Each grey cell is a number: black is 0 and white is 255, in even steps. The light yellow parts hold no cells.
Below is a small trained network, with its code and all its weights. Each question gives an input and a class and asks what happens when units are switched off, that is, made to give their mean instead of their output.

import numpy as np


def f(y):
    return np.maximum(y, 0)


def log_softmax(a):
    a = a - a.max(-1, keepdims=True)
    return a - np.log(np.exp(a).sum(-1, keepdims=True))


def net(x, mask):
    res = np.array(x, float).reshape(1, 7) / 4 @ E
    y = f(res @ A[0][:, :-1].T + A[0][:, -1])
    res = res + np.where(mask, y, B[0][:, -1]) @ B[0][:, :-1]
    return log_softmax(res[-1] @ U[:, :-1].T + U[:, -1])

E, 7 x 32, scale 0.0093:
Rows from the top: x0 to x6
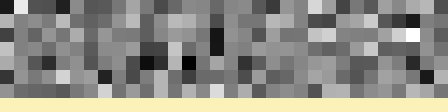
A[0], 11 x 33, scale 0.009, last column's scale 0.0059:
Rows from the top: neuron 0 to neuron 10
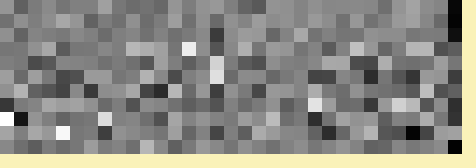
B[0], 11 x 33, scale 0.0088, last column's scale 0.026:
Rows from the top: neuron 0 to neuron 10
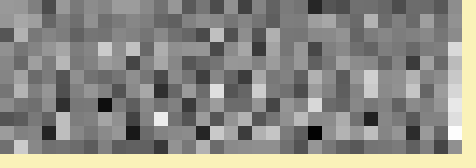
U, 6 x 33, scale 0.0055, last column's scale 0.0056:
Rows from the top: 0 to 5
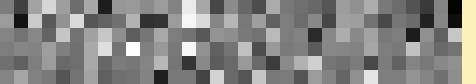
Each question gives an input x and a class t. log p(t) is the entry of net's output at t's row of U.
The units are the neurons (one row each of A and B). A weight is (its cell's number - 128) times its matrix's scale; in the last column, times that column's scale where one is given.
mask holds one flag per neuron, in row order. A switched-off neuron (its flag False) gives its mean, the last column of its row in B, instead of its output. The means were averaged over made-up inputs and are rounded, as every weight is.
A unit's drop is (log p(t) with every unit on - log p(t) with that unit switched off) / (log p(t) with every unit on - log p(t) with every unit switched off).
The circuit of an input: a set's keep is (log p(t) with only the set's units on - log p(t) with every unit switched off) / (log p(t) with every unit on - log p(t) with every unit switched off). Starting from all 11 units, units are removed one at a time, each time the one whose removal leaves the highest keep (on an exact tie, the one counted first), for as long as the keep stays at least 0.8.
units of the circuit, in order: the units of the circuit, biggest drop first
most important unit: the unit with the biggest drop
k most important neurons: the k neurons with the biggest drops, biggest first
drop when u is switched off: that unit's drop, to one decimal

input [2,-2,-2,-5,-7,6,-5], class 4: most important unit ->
neuron 9
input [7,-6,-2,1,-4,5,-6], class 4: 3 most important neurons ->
neuron 9; neuron 6; neuron 5
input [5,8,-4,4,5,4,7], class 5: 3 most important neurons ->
neuron 6; neuron 3; neuron 8
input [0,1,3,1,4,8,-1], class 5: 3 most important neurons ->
neuron 7; neuron 8; neuron 3
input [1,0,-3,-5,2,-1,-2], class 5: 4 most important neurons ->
neuron 8; neuron 3; neuron 9; neuron 5
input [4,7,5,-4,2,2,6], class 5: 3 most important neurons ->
neuron 8; neuron 9; neuron 3
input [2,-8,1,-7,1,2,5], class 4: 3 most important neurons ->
neuron 9; neuron 6; neuron 4
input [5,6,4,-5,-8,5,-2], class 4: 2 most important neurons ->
neuron 7; neuron 9
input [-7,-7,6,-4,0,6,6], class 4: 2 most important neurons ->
neuron 9; neuron 7
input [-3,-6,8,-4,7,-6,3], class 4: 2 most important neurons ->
neuron 9; neuron 7
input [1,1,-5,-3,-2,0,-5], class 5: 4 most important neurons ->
neuron 8; neuron 3; neuron 5; neuron 4
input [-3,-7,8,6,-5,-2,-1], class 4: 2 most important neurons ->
neuron 7; neuron 9
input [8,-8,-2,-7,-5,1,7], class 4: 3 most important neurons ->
neuron 9; neuron 6; neuron 3
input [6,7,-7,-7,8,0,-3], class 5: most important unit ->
neuron 6
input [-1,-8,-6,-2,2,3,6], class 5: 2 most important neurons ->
neuron 5; neuron 8
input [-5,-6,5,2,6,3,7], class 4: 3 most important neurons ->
neuron 9; neuron 7; neuron 3
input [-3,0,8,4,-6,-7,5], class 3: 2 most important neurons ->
neuron 9; neuron 3
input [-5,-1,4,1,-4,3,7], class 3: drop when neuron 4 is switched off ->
0.1
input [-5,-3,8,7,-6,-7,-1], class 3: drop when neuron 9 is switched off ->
1.1
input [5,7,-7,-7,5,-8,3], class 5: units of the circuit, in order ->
neuron 5
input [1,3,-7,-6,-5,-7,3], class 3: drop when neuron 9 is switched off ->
0.5
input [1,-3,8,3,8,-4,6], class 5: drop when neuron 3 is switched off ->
0.0
